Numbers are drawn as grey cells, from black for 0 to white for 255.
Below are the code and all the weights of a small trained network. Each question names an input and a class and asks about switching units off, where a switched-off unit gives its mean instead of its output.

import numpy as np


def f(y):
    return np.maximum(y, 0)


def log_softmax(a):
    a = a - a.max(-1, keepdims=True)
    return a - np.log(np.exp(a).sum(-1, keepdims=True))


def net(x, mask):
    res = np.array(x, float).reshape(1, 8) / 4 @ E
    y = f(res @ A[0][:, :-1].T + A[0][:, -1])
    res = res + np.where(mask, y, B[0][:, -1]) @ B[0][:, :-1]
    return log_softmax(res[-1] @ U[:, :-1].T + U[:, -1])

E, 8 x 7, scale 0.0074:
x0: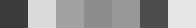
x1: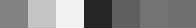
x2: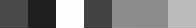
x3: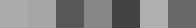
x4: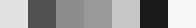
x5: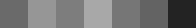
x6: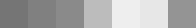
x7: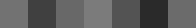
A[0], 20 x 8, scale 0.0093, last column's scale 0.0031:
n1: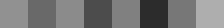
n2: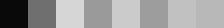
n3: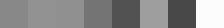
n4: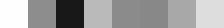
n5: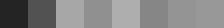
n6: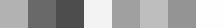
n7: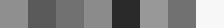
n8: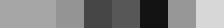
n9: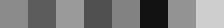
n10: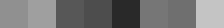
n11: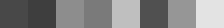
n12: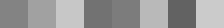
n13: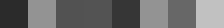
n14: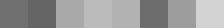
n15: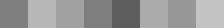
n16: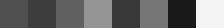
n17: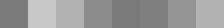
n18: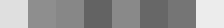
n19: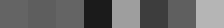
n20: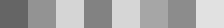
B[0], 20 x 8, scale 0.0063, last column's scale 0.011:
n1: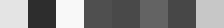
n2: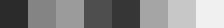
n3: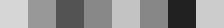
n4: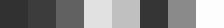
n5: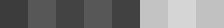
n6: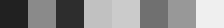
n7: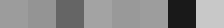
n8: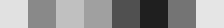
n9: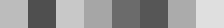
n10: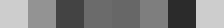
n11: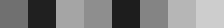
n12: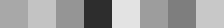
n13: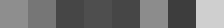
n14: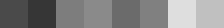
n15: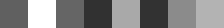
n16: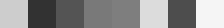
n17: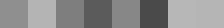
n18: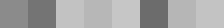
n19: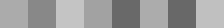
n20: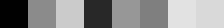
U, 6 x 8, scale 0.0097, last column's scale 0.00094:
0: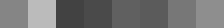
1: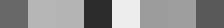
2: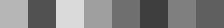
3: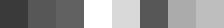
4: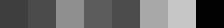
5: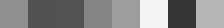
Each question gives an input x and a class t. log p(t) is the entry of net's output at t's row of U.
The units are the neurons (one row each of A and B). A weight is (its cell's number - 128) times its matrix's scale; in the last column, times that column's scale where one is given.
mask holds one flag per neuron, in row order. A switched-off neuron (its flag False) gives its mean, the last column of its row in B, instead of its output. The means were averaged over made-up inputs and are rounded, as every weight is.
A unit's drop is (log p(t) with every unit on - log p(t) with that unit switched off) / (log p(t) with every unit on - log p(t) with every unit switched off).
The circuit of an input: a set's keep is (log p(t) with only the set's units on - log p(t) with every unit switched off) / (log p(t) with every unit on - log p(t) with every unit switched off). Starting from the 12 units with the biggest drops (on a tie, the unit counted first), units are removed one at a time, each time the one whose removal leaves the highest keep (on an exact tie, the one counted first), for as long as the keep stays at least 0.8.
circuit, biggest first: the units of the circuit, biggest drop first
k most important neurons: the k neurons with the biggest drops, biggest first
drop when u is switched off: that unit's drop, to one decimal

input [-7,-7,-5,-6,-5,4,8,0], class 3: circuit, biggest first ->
n6
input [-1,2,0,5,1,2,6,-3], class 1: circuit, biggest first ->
n12; n20
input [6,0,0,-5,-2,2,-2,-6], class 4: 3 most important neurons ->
n2; n3; n5
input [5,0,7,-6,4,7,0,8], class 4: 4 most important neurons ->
n5; n2; n14; n11
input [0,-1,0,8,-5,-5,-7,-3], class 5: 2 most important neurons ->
n7; n16
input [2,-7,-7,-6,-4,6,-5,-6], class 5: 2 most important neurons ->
n16; n13
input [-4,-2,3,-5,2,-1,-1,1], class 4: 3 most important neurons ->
n8; n5; n3
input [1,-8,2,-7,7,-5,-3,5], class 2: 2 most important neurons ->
n1; n9
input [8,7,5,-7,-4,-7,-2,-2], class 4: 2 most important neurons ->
n2; n5
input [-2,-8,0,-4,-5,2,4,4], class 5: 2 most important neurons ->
n16; n4
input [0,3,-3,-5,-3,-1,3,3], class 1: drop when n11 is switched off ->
0.2
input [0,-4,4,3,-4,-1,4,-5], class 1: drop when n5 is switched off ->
-0.1
